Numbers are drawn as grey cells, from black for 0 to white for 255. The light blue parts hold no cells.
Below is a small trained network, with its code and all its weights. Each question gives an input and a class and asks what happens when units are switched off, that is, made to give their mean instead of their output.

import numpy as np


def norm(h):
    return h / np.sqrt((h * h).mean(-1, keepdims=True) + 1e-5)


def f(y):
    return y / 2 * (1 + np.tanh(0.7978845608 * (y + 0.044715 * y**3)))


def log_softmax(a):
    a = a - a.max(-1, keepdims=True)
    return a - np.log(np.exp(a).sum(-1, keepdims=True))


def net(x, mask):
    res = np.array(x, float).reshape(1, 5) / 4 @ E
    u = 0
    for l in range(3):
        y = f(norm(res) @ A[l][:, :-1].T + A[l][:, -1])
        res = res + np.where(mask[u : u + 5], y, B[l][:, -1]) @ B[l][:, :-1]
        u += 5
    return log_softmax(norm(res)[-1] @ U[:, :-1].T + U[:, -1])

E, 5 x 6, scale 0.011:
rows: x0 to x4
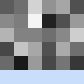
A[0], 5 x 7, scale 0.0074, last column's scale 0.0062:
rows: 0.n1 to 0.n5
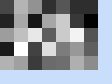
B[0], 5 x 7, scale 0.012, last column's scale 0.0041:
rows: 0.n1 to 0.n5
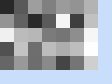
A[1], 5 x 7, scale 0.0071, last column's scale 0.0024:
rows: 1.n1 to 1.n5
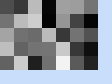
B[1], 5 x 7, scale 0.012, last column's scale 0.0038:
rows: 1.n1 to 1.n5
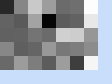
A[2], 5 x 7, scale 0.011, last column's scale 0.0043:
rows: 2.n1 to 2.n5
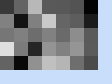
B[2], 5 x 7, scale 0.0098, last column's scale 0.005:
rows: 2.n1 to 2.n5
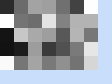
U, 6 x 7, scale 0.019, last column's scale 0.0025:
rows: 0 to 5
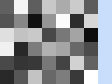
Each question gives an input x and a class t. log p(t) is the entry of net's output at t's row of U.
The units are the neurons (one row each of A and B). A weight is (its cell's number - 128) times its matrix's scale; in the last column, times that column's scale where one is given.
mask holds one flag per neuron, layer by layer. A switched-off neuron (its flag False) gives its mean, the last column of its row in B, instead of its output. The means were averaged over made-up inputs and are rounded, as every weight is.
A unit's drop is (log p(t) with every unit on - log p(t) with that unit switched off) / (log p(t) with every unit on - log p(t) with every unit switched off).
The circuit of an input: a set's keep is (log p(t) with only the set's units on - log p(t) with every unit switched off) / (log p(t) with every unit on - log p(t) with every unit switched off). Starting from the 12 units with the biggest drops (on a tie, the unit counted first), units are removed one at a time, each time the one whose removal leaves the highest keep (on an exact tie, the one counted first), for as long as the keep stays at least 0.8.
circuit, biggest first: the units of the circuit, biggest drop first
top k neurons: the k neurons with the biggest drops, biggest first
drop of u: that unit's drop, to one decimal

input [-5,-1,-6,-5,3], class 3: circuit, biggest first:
2.n2
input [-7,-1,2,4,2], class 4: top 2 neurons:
1.n1, 0.n2
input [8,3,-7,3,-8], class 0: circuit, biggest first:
0.n4, 2.n4
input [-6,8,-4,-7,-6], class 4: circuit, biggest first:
2.n4, 1.n1, 1.n2
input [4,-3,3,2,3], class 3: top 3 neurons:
0.n4, 1.n4, 2.n5
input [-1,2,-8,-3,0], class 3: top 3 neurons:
2.n2, 1.n2, 1.n5
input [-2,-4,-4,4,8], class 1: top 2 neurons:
0.n2, 2.n4
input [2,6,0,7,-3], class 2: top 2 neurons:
0.n3, 2.n4
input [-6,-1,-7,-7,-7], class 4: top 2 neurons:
2.n4, 1.n1
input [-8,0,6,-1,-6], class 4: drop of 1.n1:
0.2
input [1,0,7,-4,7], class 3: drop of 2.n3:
0.0
